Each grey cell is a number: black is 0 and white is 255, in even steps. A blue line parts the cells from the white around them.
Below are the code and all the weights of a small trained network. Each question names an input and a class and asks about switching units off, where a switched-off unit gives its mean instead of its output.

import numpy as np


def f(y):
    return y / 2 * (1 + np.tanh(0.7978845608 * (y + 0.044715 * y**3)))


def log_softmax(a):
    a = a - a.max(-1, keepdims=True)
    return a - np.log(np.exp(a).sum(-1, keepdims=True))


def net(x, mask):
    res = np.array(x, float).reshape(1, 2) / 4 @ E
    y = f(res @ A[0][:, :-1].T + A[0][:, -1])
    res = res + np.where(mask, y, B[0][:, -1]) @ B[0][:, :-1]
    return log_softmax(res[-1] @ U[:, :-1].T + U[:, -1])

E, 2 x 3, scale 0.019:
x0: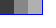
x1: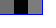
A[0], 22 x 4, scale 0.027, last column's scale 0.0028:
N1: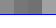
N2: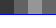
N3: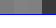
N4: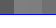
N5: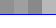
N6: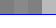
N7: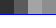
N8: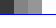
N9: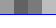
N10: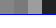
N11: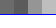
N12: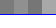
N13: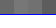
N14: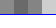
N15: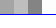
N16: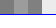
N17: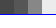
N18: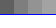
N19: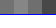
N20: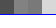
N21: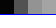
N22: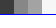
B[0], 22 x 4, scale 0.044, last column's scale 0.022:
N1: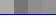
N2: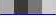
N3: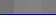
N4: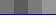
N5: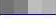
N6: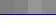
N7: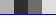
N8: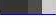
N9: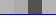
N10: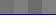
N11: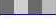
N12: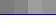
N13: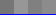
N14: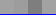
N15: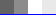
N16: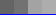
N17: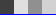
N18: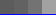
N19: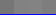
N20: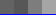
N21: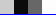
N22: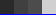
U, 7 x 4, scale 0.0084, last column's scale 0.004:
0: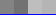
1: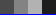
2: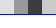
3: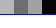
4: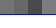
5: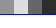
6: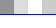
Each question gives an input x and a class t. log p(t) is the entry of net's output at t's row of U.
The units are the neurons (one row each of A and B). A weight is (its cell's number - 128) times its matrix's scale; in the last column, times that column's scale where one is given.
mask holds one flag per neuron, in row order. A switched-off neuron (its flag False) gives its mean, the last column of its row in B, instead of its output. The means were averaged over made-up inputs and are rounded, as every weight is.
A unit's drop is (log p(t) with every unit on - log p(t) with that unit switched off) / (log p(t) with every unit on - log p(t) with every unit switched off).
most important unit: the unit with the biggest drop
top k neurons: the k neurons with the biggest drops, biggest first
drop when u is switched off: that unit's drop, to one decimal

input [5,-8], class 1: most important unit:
N22
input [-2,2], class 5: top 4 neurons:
(N21, N15, N7, N2)
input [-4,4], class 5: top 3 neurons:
(N21, N15, N7)
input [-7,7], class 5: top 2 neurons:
(N21, N7)
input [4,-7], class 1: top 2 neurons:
(N22, N8)
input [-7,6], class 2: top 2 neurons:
(N15, N9)
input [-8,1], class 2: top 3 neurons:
(N15, N17, N9)
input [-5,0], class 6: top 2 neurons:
(N21, N7)
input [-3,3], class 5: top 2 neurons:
(N21, N15)
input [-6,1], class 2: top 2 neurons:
(N15, N17)
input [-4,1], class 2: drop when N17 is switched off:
0.2
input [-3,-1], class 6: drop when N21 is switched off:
0.2
